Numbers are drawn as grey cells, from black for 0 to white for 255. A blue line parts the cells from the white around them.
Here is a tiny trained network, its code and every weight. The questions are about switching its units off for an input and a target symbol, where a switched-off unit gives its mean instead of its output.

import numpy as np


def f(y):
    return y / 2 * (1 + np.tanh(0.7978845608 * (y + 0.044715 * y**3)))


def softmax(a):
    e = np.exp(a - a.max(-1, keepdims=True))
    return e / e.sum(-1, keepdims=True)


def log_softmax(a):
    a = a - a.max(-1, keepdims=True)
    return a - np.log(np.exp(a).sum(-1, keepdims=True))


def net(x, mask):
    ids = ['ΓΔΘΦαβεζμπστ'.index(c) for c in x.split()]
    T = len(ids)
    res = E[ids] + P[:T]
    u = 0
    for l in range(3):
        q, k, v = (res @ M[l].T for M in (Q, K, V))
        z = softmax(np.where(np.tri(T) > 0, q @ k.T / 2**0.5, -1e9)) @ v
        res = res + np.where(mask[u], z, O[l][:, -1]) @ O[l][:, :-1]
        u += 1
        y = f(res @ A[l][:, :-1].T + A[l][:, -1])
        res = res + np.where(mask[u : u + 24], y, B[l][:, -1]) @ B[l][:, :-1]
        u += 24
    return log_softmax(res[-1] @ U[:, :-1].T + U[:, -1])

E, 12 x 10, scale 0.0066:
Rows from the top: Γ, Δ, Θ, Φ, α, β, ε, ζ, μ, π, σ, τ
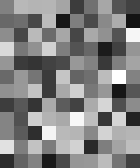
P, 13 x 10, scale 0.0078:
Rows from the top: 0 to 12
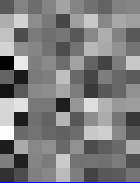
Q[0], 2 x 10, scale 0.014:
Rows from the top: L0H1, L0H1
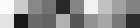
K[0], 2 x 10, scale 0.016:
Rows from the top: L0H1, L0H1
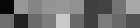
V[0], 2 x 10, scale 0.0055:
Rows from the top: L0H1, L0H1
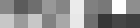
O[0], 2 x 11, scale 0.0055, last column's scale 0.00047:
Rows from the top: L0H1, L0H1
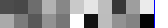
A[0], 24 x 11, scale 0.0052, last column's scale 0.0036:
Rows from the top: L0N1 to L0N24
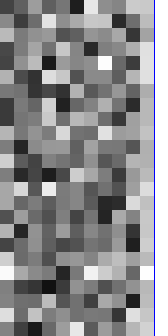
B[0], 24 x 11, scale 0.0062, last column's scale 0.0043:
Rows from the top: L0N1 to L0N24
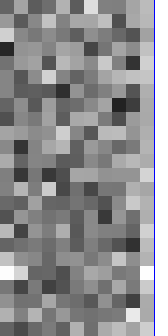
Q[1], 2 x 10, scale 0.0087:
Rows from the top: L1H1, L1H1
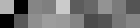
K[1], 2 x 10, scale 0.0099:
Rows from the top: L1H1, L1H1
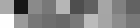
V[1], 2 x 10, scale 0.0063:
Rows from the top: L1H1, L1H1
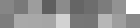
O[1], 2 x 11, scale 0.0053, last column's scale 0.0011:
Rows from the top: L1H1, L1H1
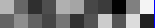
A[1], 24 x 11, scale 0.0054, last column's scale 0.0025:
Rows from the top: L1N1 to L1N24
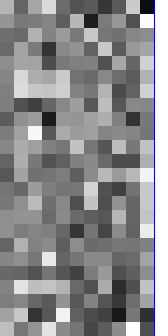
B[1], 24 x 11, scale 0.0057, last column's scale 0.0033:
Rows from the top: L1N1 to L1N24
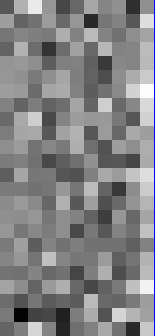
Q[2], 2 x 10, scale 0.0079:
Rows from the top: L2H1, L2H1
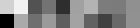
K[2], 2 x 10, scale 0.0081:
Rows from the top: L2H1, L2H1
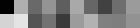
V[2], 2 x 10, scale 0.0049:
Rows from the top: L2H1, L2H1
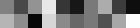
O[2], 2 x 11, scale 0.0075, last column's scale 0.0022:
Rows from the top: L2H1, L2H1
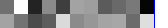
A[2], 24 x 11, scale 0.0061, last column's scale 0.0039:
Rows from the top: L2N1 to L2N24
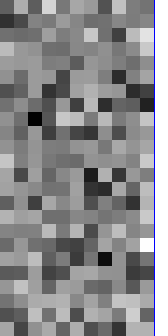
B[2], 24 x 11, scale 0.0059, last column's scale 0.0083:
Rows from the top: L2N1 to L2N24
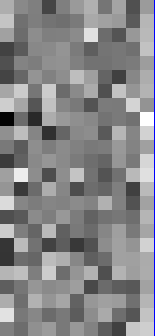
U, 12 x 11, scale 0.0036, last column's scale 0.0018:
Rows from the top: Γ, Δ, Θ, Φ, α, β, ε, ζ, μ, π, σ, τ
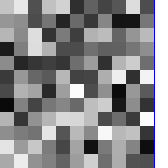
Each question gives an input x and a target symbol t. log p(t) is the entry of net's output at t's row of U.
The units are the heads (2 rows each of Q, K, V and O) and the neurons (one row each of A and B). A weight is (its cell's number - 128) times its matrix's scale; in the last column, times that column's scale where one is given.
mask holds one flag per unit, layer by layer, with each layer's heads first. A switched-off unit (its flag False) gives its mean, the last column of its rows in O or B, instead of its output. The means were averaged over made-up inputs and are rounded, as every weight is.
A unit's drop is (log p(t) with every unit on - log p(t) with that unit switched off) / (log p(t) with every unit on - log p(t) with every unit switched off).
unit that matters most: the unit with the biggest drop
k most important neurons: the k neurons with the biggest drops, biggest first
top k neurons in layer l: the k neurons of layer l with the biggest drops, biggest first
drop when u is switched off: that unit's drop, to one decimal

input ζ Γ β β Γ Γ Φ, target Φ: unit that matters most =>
L1N1
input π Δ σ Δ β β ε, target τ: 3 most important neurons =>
L0N20, L0N4, L0N3
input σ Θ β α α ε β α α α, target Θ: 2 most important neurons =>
L2N23, L0N4
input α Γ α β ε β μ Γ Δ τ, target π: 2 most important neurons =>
L0N2, L2N7
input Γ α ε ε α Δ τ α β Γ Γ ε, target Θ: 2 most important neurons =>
L2N23, L0N20
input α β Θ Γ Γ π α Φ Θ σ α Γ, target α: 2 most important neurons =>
L1N23, L0N23
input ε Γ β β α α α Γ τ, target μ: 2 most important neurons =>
L0N20, L2N18
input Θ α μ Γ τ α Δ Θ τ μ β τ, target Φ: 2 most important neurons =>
L0N5, L1N9
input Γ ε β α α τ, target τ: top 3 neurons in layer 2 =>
L2N7, L2N20, L2N10
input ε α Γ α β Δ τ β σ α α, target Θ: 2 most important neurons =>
L0N20, L2N23
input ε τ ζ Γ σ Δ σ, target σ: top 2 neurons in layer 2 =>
L2N9, L2N17
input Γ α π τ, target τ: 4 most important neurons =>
L2N7, L2N20, L1N9, L0N5
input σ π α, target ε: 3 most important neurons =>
L2N13, L0N20, L1N8
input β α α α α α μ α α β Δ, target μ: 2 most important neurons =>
L2N18, L0N20
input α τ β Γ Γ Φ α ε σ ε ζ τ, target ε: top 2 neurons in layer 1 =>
L1N8, L1N24
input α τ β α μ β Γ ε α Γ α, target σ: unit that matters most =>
L0H1
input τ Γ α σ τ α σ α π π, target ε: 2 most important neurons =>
L0N4, L2N13
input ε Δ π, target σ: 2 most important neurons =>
L0N20, L2N13
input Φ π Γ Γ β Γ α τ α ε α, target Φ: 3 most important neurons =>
L0N20, L0N5, L1N9
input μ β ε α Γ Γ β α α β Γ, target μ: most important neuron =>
L0N20
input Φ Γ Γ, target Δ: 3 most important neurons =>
L0N20, L1N24, L1N1
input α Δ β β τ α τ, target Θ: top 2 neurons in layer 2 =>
L2N23, L2N9
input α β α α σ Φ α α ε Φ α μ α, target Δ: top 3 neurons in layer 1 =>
L1N24, L1N1, L1N2
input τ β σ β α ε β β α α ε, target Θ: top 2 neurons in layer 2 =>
L2N23, L2N2
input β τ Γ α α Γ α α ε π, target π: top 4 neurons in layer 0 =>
L0N6, L0N10, L0N2, L0N18
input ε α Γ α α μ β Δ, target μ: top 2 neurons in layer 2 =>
L2N18, L2N6
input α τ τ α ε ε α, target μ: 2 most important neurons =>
L0N20, L2N18
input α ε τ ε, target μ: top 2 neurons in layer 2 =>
L2N18, L2N10
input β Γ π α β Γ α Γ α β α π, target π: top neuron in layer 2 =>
L2N17
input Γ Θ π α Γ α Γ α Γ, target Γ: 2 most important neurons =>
L1N21, L1N7
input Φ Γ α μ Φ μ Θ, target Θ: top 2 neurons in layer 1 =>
L1N24, L1N13
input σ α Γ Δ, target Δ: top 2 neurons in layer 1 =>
L1N24, L1N2
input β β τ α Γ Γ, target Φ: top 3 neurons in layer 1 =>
L1N9, L1N20, L1N8
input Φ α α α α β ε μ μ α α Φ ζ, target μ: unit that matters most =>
L1H1
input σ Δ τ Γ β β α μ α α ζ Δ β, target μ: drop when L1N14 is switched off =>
0.0
